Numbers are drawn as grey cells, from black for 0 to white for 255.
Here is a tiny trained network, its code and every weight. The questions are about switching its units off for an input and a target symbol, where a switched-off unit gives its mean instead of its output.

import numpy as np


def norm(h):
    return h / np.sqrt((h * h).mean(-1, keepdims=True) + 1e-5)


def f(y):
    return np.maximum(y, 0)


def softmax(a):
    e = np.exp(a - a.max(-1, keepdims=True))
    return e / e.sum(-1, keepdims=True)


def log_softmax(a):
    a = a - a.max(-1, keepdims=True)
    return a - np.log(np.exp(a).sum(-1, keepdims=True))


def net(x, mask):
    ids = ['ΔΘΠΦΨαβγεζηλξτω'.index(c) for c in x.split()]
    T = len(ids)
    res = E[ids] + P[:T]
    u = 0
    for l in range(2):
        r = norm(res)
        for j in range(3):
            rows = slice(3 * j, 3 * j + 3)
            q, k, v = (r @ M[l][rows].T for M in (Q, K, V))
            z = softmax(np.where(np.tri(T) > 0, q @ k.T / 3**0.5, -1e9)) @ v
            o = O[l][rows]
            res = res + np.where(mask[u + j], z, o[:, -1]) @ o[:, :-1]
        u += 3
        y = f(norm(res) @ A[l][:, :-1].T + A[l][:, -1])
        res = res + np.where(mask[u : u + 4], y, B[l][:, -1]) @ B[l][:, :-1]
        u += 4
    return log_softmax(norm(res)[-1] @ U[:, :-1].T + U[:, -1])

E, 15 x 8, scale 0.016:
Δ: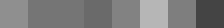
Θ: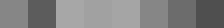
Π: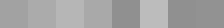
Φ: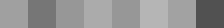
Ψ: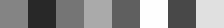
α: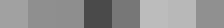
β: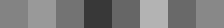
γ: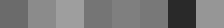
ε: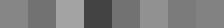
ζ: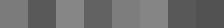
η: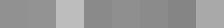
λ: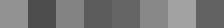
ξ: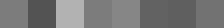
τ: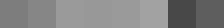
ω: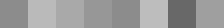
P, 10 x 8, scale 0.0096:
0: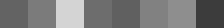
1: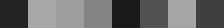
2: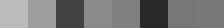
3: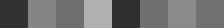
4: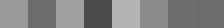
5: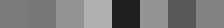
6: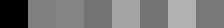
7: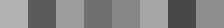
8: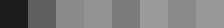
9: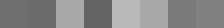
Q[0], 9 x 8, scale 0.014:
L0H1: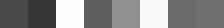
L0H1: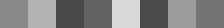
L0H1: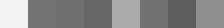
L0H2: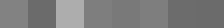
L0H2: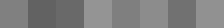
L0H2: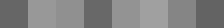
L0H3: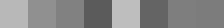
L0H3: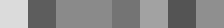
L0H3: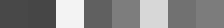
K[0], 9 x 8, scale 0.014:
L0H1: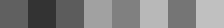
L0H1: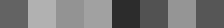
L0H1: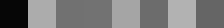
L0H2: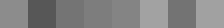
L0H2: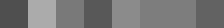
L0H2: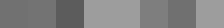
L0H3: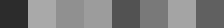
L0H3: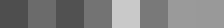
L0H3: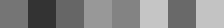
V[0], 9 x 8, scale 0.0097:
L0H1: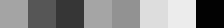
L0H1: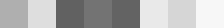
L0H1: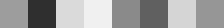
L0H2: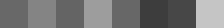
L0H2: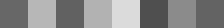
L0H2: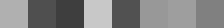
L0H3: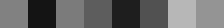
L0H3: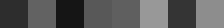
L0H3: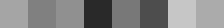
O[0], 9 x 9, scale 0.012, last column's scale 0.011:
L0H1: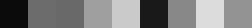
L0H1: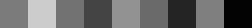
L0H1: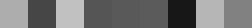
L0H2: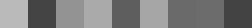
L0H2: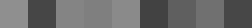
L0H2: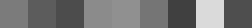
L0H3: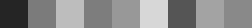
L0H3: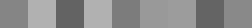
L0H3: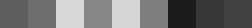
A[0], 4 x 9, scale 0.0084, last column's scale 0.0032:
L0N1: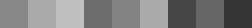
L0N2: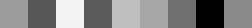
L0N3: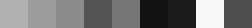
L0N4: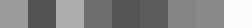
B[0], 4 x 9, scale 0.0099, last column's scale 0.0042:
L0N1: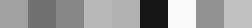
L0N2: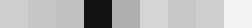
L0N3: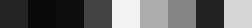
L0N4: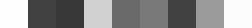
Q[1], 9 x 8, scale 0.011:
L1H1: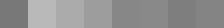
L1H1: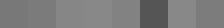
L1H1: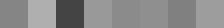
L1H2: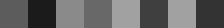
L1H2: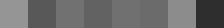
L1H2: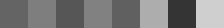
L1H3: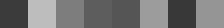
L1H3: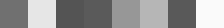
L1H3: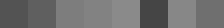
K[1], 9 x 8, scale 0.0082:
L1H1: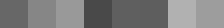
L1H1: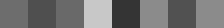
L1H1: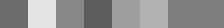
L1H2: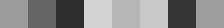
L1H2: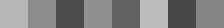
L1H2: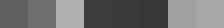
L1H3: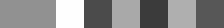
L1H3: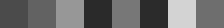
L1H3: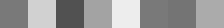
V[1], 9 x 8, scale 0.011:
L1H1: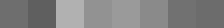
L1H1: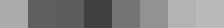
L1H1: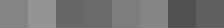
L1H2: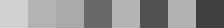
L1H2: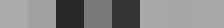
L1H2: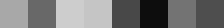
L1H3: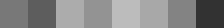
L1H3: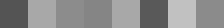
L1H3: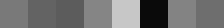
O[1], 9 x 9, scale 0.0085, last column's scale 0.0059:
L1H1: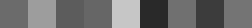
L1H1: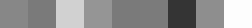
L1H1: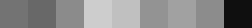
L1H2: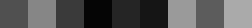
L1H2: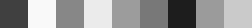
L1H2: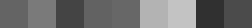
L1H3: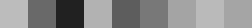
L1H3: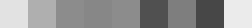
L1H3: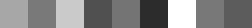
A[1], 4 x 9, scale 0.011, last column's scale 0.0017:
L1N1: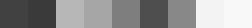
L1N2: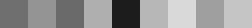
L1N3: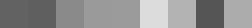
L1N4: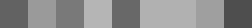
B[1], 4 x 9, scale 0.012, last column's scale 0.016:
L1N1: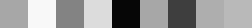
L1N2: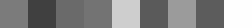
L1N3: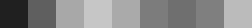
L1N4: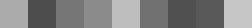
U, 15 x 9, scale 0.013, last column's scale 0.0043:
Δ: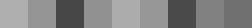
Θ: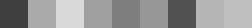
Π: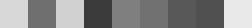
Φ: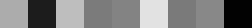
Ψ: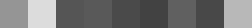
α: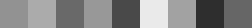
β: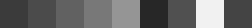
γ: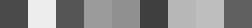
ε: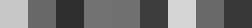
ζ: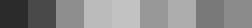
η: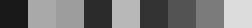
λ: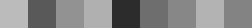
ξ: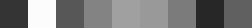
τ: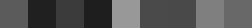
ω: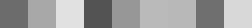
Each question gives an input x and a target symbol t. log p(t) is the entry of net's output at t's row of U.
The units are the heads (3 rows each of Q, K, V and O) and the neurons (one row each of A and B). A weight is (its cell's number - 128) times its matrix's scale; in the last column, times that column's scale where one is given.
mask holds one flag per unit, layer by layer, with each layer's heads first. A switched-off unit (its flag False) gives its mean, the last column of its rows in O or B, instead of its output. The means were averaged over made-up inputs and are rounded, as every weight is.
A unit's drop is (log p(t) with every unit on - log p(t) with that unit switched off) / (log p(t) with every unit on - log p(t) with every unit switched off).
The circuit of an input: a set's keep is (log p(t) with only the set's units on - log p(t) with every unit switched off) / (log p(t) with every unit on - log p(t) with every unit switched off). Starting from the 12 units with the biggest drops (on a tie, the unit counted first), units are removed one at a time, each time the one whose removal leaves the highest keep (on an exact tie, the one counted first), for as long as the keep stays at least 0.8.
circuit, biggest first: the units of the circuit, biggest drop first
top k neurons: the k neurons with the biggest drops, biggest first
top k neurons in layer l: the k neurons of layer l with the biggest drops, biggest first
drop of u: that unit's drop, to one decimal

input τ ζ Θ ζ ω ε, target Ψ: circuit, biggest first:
L0H1
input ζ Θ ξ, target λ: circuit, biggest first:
L0H1, L1N1
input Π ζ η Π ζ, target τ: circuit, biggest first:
L0H1, L0N3
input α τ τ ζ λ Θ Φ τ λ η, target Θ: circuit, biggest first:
L0H3, L1N1
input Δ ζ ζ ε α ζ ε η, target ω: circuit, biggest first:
L0H3, L0N2
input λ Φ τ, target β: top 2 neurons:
L0N3, L1N1
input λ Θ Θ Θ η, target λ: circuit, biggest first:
L1N1, L0H1
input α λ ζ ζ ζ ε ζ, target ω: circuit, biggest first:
L0H1, L0N2, L0H3
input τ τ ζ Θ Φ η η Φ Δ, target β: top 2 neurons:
L0N3, L1N1
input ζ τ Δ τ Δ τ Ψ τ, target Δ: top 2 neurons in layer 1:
L1N1, L1N3
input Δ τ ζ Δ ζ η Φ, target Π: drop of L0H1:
0.7
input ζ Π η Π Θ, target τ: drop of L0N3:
0.2
